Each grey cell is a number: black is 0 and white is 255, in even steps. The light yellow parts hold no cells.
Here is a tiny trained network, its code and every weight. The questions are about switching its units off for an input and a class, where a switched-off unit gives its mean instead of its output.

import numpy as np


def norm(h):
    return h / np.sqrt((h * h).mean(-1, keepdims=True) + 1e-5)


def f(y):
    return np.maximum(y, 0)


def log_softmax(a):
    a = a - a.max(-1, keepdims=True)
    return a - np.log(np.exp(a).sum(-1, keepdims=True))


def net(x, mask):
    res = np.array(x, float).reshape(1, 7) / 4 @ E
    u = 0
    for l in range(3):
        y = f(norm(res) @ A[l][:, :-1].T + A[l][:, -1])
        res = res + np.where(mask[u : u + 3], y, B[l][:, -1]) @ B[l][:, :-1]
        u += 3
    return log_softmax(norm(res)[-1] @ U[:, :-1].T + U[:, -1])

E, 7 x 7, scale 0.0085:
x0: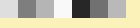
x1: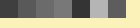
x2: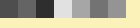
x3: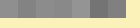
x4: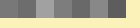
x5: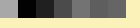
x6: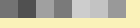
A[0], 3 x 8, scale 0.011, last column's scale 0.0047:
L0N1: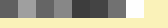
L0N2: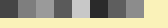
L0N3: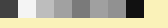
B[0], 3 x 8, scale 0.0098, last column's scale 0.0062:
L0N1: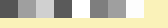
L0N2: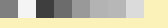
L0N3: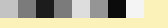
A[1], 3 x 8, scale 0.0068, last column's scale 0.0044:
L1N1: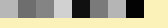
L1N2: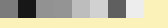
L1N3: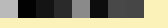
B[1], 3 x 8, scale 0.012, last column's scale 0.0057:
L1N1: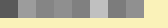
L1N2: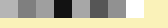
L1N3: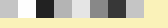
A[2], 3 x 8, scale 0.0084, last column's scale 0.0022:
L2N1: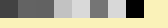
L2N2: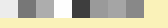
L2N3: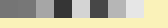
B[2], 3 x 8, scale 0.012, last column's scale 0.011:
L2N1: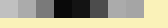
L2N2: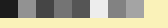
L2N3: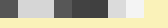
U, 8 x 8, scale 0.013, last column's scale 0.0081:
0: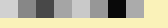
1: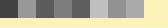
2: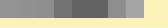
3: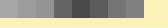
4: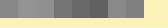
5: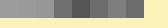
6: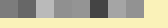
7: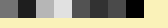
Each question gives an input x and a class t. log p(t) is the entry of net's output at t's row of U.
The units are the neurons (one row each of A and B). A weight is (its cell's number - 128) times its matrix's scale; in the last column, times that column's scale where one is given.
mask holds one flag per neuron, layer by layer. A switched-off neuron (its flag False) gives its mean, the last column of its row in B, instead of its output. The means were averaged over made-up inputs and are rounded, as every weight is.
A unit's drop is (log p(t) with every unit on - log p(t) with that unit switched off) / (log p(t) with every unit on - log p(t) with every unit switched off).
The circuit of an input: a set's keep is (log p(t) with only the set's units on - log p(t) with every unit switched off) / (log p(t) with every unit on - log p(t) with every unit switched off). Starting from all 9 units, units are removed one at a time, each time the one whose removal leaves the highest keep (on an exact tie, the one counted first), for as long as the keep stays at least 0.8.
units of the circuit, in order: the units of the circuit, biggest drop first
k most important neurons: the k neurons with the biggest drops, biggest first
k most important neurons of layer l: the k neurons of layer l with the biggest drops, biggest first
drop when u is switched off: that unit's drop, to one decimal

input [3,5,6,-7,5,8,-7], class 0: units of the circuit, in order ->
(L1N3)
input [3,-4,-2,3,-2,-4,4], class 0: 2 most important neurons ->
(L0N3, L0N1)
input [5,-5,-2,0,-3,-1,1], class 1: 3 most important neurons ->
(L2N2, L0N1, L1N2)
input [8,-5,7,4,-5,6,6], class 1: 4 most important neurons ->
(L2N2, L0N3, L0N1, L1N1)
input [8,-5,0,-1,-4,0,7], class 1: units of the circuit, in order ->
(L2N2, L0N1)
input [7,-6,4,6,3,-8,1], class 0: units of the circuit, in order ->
(L0N3, L2N3)
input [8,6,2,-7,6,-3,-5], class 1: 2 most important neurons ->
(L2N2, L2N3)
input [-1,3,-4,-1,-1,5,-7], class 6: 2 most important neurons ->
(L0N1, L0N3)
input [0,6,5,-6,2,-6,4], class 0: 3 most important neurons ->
(L0N3, L0N1, L2N1)
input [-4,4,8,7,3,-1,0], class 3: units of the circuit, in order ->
(L2N1, L0N3)
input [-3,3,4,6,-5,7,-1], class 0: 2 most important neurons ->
(L1N3, L2N3)
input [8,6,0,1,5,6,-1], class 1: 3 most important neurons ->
(L0N3, L2N2, L1N1)
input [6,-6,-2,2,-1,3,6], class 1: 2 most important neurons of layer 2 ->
(L2N2, L2N1)
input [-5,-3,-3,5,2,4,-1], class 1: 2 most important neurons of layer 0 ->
(L0N2, L0N3)
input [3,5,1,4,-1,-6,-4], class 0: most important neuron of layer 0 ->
(L0N3)
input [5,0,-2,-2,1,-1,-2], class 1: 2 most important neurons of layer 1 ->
(L1N2, L1N3)
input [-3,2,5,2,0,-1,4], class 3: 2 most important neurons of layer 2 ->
(L2N1, L2N2)
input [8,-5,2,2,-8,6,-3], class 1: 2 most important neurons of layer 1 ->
(L1N2, L1N1)
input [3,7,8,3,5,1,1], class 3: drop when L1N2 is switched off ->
-0.2
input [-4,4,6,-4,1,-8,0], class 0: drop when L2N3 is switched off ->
0.1
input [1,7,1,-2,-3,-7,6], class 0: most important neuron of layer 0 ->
(L0N3)
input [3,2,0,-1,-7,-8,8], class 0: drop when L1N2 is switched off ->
-0.1
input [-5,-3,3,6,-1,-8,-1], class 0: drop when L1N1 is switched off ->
0.0
